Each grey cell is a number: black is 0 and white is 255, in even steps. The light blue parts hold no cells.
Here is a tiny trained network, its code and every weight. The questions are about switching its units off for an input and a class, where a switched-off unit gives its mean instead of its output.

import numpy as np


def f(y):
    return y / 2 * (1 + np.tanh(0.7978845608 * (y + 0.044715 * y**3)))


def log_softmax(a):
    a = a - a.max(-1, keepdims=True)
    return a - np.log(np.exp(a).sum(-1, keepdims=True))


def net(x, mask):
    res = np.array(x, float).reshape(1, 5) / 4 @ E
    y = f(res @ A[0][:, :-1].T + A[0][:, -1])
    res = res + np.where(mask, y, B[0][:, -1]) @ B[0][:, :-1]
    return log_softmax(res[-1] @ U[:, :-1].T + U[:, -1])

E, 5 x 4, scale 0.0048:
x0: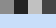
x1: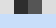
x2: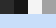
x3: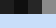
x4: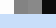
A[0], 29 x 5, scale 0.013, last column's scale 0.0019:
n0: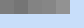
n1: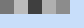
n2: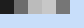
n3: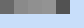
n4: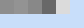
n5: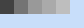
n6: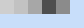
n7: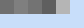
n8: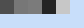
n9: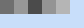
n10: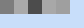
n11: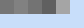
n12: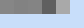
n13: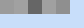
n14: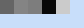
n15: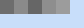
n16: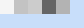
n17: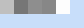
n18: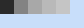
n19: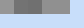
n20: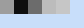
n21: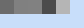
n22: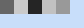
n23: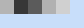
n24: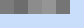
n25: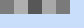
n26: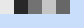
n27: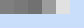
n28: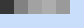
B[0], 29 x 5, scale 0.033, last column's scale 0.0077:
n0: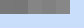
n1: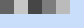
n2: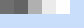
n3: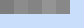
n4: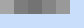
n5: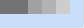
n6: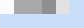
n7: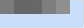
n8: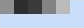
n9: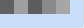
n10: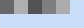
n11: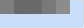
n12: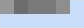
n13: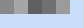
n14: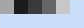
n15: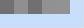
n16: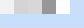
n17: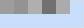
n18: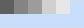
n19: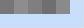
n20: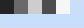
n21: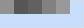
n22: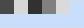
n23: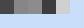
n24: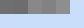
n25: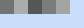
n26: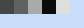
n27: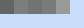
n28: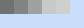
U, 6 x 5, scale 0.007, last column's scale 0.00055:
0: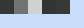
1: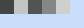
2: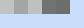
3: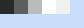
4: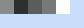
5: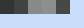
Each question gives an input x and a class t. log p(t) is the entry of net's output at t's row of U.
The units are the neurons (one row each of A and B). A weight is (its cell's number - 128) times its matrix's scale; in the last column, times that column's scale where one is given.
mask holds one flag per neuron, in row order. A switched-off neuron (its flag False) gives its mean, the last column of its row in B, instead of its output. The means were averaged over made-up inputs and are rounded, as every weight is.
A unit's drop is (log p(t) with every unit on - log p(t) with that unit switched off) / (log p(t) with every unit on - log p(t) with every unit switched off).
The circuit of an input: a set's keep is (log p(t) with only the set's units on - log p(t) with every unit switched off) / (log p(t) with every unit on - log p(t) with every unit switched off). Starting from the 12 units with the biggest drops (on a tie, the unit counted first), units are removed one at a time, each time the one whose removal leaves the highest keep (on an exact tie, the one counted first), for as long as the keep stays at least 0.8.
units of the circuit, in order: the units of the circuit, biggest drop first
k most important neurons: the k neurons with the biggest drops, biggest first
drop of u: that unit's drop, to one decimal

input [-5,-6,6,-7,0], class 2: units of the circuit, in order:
(n16)
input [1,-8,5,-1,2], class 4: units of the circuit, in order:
(n14, n8)
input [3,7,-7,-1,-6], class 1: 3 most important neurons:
(n22, n1, n10)
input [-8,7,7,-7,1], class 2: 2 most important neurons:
(n16, n17)
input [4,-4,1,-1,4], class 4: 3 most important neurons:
(n14, n8, n21)
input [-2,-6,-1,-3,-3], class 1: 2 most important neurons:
(n2, n20)
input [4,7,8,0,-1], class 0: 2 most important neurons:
(n26, n20)
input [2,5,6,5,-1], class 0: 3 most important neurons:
(n26, n20, n23)
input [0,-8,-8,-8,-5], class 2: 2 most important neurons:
(n16, n6)
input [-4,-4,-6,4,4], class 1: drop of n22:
0.1
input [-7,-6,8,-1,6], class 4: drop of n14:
0.2
